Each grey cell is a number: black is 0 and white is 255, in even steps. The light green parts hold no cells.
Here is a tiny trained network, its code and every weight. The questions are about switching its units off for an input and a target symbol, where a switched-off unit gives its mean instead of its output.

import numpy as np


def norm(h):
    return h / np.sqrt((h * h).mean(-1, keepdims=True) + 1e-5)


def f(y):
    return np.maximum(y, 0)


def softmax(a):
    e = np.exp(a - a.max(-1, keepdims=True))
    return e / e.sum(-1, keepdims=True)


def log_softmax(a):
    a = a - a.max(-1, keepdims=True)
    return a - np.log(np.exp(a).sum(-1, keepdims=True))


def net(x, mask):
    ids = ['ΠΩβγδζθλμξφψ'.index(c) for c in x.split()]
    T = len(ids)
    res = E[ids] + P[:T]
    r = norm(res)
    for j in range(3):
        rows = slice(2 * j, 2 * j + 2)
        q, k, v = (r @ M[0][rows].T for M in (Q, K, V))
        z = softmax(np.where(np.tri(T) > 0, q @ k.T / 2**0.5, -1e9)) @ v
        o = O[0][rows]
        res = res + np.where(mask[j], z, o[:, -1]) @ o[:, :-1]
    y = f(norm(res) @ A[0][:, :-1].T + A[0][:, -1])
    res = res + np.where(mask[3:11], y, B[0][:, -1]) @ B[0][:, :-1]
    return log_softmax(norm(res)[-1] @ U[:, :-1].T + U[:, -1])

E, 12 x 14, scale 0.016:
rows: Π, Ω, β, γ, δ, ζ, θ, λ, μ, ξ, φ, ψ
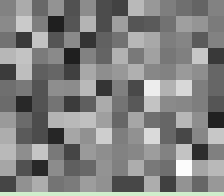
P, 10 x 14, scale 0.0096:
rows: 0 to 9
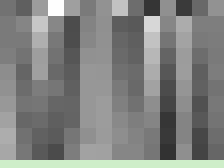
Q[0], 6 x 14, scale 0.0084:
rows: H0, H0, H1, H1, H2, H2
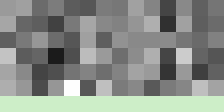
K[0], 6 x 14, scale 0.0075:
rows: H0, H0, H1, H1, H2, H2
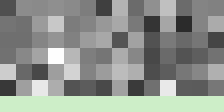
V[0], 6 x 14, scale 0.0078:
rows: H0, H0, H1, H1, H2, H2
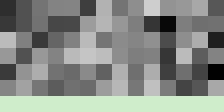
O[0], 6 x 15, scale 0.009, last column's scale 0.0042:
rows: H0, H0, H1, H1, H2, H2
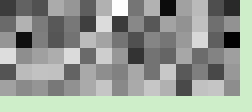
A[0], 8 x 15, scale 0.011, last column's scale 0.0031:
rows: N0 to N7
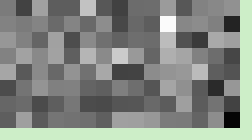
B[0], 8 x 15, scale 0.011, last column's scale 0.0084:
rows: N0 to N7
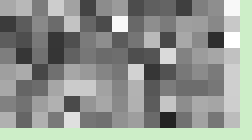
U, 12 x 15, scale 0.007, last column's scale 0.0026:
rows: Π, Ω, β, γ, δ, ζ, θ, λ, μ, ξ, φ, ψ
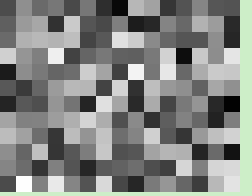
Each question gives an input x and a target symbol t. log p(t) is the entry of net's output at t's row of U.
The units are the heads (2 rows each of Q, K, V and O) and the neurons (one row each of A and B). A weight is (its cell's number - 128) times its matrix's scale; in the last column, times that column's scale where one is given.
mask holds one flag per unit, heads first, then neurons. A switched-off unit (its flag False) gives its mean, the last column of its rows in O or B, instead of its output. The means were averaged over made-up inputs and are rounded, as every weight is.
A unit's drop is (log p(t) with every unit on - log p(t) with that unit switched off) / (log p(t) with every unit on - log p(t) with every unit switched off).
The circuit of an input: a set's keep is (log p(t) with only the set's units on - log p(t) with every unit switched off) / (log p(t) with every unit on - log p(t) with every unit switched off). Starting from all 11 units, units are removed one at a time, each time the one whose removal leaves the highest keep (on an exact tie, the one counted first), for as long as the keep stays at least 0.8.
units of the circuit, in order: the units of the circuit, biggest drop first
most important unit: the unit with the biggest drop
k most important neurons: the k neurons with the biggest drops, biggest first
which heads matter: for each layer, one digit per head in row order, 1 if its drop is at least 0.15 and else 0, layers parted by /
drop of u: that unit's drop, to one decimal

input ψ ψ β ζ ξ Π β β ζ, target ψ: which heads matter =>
110
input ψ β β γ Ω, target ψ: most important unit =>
H1
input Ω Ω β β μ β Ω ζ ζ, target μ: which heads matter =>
001
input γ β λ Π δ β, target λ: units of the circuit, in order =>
[H2; N5]
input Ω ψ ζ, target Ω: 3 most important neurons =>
[N1; N0; N4]
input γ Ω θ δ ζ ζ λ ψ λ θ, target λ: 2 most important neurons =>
[N5; N3]
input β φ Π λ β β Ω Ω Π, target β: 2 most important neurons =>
[N7; N4]
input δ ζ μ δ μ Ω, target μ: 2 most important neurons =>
[N6; N3]
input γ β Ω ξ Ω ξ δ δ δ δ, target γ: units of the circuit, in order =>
[H1; N0; H0]
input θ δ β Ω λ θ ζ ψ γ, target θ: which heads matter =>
100
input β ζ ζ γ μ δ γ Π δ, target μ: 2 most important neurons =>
[N1; N0]
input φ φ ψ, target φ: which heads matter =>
001
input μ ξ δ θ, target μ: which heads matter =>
001
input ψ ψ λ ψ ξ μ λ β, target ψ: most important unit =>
H1
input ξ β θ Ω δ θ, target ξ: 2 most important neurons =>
[N2; N0]
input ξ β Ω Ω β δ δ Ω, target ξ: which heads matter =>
010
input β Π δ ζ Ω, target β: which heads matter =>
110
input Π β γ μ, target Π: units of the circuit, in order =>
[H1; N2]
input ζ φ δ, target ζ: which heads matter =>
100
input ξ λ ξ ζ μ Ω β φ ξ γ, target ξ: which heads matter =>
110
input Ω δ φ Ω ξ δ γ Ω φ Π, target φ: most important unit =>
H2
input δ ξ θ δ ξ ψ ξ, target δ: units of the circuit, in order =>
[H2; H1]
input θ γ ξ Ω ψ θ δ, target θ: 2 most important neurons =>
[N6; N4]
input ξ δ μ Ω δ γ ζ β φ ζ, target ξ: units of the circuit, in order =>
[H0; N2]
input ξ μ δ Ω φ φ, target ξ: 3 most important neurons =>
[N2; N0; N4]
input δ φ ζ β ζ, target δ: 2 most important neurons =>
[N6; N0]
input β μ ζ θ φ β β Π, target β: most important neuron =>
[N7]
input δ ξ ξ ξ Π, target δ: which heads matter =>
101
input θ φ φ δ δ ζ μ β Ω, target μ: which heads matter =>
001
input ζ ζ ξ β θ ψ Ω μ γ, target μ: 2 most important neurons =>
[N1; N6]
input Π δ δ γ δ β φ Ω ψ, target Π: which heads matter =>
110
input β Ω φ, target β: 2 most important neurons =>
[N7; N2]
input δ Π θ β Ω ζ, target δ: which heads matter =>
100
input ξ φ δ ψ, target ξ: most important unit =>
H0
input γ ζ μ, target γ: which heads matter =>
010
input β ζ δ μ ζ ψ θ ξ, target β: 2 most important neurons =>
[N2; N7]
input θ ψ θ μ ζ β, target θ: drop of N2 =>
-0.2
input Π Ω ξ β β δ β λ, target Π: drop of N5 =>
-0.1
